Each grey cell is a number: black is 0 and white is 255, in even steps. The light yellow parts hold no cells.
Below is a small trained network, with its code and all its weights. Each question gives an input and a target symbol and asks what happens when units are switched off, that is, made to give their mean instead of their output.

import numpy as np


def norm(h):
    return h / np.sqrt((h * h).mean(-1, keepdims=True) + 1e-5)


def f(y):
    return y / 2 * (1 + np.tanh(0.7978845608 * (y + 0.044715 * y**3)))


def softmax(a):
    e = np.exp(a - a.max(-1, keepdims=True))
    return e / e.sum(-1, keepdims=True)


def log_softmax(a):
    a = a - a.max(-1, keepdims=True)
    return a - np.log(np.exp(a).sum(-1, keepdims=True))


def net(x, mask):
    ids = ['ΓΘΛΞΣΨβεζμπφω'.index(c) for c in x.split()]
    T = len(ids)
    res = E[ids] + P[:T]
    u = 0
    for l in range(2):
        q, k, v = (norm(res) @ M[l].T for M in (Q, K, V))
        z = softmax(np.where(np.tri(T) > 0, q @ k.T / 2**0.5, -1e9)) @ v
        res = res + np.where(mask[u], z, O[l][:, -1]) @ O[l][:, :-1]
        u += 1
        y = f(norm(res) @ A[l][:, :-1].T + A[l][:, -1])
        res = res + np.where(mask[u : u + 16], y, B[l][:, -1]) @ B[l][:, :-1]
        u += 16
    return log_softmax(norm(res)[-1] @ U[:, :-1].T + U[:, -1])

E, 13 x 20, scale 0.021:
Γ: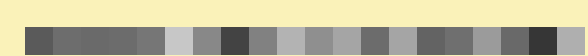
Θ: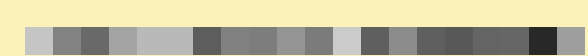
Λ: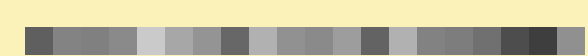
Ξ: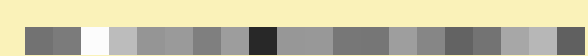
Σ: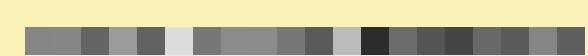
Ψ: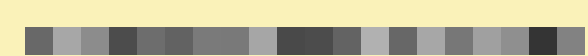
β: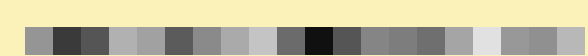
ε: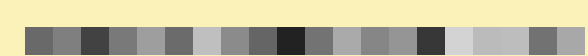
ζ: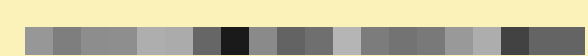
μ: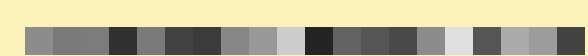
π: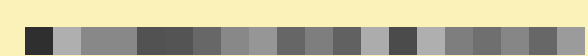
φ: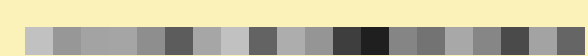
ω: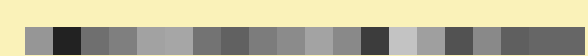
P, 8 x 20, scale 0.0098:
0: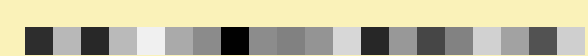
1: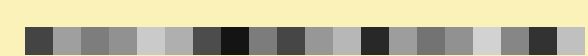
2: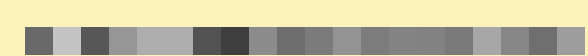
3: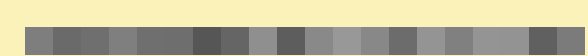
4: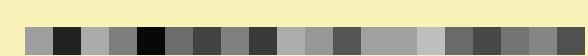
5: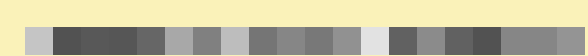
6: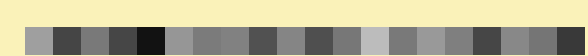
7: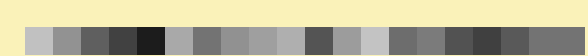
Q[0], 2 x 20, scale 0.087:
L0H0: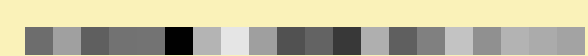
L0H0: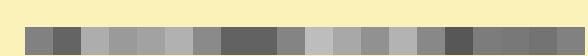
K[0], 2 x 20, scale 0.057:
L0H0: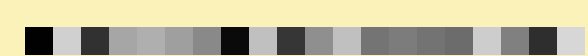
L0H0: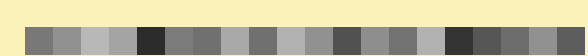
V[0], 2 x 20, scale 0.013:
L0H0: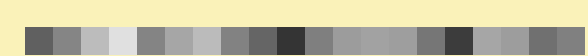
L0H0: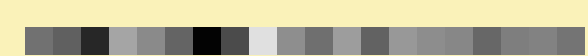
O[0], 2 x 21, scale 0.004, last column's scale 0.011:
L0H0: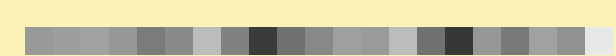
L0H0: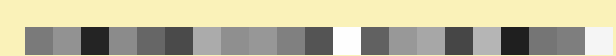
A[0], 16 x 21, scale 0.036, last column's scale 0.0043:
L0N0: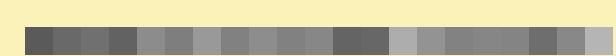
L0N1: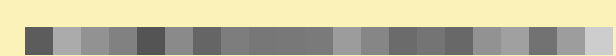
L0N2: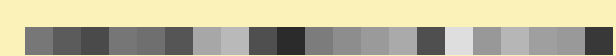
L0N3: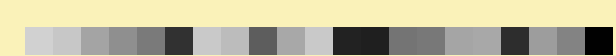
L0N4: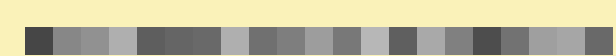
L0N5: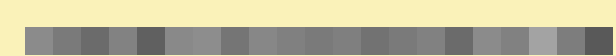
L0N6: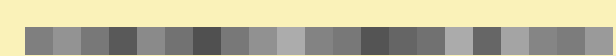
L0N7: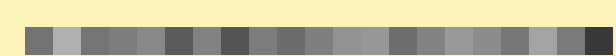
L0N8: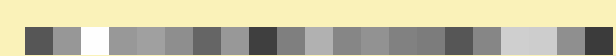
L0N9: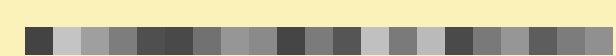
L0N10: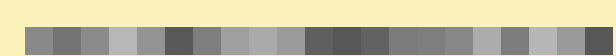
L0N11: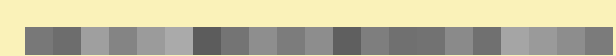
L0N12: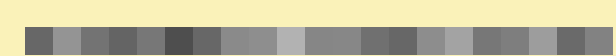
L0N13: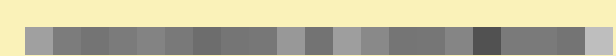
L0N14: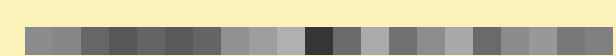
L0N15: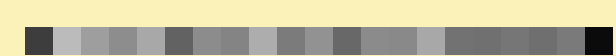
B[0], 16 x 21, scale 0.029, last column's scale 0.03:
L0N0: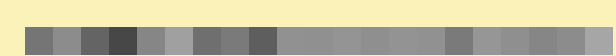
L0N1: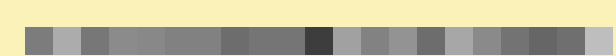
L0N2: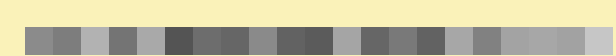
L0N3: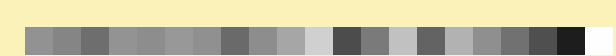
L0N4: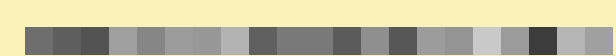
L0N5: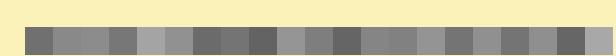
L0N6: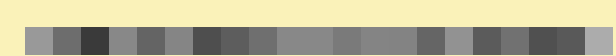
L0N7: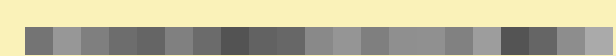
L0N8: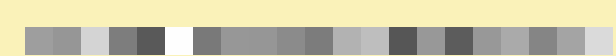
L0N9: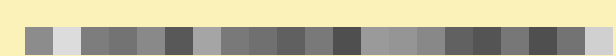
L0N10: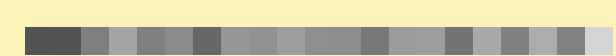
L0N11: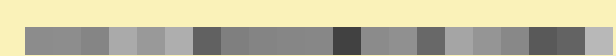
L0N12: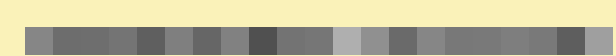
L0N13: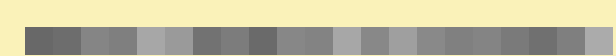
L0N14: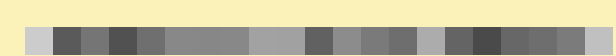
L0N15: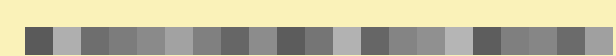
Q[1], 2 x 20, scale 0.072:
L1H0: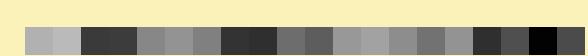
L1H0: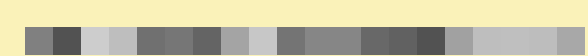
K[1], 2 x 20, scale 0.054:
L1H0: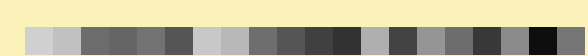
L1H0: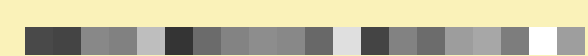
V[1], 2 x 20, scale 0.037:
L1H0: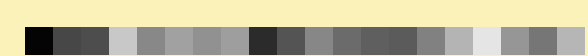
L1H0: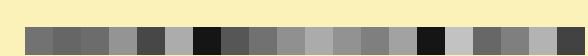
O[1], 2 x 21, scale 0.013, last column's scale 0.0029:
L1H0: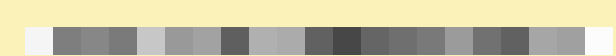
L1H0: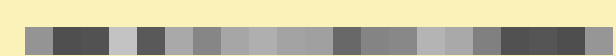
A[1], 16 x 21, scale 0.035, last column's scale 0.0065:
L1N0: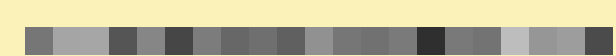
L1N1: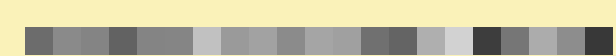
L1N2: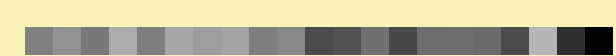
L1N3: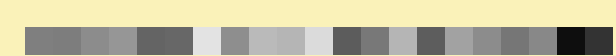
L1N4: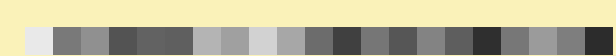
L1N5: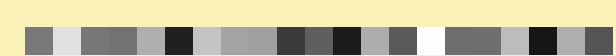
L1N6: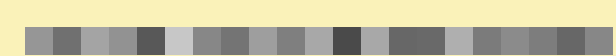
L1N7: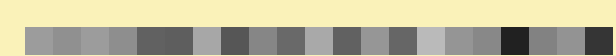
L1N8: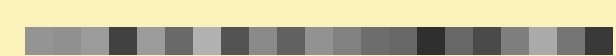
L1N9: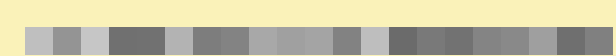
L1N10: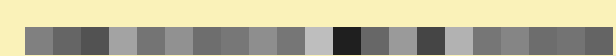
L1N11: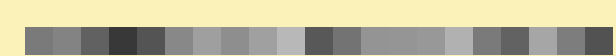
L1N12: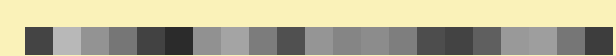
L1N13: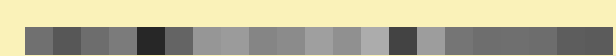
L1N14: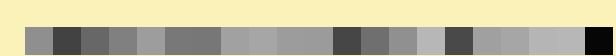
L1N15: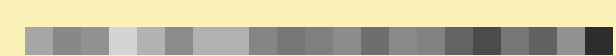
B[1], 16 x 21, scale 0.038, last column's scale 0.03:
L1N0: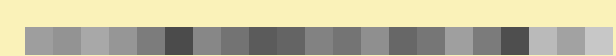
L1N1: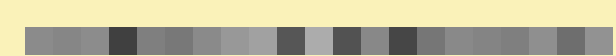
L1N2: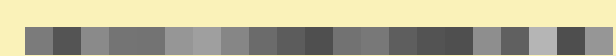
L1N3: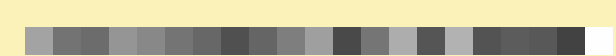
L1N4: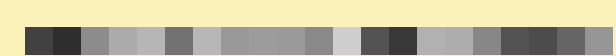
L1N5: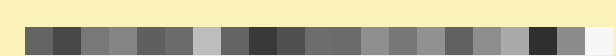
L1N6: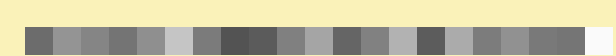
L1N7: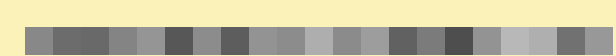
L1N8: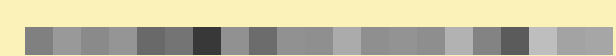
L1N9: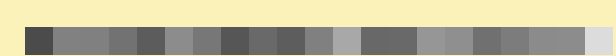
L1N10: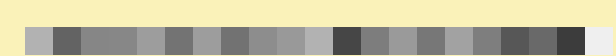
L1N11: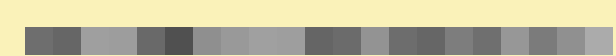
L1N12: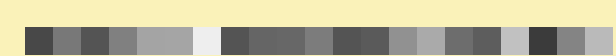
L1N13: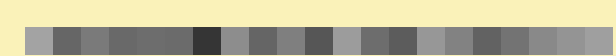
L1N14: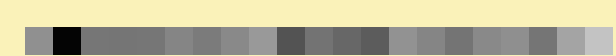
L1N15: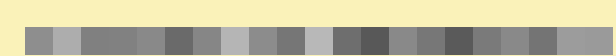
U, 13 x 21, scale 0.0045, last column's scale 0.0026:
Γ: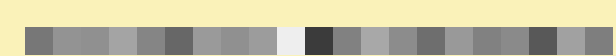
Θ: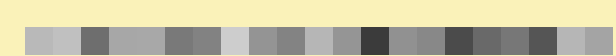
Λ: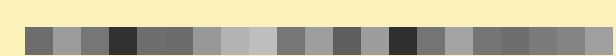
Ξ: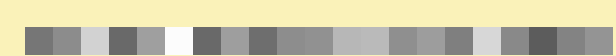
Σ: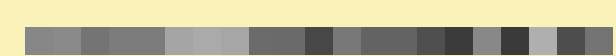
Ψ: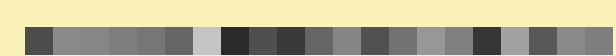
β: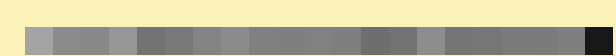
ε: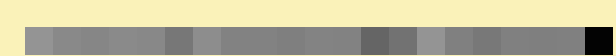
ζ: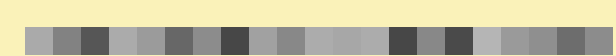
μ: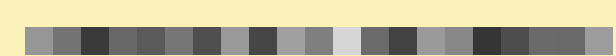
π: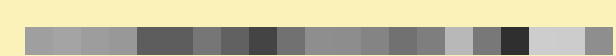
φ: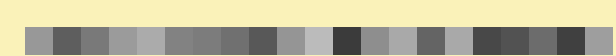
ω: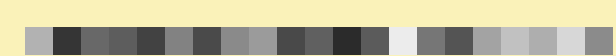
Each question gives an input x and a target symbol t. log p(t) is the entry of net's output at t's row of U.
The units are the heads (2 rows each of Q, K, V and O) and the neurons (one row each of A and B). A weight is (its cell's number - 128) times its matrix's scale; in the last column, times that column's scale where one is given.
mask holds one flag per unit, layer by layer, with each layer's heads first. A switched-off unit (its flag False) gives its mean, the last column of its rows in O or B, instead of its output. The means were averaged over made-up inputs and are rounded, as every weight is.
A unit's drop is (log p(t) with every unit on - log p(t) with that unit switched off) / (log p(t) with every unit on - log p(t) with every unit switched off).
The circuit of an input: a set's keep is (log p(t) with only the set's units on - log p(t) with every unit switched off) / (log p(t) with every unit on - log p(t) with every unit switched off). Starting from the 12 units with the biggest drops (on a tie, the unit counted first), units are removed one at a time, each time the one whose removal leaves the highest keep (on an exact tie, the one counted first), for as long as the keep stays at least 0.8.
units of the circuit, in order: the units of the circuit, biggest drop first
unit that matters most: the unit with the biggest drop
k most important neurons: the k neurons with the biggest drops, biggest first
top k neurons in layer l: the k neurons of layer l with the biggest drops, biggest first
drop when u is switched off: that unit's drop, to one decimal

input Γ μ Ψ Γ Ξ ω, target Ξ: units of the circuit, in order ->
L0H0, L0N8
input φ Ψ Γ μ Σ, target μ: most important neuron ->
L0N14
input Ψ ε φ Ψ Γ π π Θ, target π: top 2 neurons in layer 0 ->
L0N4, L0N3
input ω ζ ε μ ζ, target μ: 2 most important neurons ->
L0N14, L0N3
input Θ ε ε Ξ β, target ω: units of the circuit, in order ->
L0N10, L1N14, L0N3
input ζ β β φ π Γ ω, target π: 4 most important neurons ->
L0N4, L0N3, L0N9, L1N0
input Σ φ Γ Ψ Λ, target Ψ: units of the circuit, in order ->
L0N9, L1H0, L1N12
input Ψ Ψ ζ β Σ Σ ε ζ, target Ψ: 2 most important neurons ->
L0N3, L1N12
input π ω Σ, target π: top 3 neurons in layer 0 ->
L0N9, L0N3, L0N4
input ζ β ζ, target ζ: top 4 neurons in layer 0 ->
L0N3, L0N9, L0N8, L0N14
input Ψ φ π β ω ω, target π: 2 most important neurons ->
L0N10, L0N4
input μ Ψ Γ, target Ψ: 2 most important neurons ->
L0N9, L0N3
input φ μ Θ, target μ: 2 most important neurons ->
L0N3, L1N13
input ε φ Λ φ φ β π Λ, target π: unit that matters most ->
L1H0
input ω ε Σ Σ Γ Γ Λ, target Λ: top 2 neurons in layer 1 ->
L1N1, L1N3
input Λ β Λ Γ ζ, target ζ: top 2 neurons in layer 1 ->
L1N7, L1N3
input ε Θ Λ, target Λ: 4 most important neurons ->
L0N9, L0N3, L0N14, L1N1
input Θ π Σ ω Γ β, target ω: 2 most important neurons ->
L0N10, L1N14
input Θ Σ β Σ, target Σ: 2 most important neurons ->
L0N9, L0N3
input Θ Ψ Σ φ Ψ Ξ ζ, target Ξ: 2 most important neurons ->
L0N8, L0N3
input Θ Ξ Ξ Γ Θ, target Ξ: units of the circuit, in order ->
L0N8, L0H0
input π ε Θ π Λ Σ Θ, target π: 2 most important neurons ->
L0N4, L0N9
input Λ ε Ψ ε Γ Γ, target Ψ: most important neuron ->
L1N12
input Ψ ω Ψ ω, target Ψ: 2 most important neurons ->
L1N12, L0N3
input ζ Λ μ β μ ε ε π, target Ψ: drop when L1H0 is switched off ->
0.1
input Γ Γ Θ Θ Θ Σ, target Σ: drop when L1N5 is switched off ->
0.1
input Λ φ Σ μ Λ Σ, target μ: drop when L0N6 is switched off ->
0.2
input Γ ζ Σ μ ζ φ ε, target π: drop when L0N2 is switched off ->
1.2
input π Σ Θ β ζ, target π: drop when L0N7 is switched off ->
0.0
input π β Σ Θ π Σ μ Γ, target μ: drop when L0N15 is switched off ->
0.1
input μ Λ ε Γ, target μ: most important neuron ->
L0N3
